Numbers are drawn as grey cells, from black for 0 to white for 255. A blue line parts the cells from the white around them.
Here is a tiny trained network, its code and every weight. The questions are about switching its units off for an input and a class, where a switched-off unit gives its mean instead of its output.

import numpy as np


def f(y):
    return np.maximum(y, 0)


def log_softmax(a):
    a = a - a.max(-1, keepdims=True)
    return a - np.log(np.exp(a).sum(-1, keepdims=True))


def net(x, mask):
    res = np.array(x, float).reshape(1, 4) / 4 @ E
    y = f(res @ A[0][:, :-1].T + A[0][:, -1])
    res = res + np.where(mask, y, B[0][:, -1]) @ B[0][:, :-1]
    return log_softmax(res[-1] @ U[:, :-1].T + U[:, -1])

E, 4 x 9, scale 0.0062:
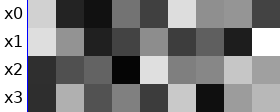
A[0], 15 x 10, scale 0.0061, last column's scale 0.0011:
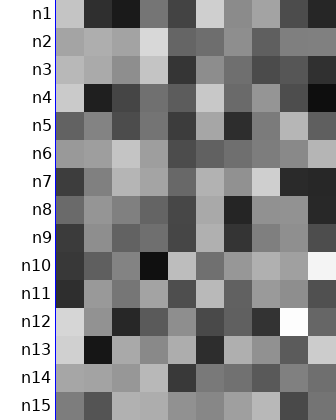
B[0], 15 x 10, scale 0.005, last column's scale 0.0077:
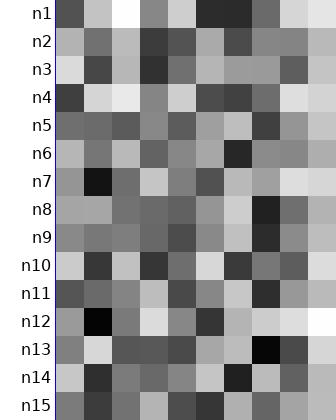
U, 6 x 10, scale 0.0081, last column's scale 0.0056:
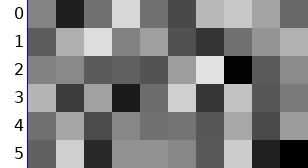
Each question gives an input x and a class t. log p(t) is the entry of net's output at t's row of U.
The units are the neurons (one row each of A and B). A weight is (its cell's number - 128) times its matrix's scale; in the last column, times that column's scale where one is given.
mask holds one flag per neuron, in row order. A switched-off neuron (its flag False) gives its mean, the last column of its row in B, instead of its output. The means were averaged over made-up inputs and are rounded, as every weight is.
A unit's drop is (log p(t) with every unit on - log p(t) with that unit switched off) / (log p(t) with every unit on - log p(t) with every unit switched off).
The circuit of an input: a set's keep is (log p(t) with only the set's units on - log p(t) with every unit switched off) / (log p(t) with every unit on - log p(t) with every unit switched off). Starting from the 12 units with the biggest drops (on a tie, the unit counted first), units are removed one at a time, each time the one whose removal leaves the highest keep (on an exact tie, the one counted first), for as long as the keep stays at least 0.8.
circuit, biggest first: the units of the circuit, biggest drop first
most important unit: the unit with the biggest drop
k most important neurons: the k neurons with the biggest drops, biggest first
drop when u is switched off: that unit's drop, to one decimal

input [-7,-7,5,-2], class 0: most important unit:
n7
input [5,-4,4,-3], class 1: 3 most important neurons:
(n1 n4 n12)
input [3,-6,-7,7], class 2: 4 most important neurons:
(n11 n12 n8 n9)
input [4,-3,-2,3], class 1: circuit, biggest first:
(n1 n4)
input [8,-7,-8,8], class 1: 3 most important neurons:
(n1 n4 n12)
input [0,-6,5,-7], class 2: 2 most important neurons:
(n13 n12)
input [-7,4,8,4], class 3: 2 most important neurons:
(n10 n1)
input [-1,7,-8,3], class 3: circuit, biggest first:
(n14 n3)
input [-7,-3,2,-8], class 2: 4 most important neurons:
(n13 n1 n4 n12)
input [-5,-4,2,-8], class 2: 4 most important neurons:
(n13 n12 n1 n4)
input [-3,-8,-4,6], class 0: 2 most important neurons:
(n7 n13)
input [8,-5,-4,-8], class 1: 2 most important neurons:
(n1 n4)
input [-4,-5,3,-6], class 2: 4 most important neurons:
(n13 n12 n1 n4)
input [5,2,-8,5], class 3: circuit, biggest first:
(n14)
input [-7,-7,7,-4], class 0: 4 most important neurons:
(n7 n15 n1 n4)
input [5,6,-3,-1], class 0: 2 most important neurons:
(n12 n10)
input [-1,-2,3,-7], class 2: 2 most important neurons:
(n13 n12)
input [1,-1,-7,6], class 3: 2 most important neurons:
(n14 n3)
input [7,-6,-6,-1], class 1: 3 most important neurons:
(n1 n4 n12)
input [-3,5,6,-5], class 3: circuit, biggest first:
(n10)
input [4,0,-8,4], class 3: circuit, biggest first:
(n3 n14)
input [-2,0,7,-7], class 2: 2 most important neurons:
(n13 n14)
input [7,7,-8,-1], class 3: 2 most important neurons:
(n3 n14)
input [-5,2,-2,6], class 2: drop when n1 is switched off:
0.3
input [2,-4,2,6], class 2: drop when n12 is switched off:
0.3
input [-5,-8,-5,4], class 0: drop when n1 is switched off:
0.1
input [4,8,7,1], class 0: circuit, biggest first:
(n12)
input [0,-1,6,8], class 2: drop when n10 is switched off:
0.0
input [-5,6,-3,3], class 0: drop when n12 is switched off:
0.8
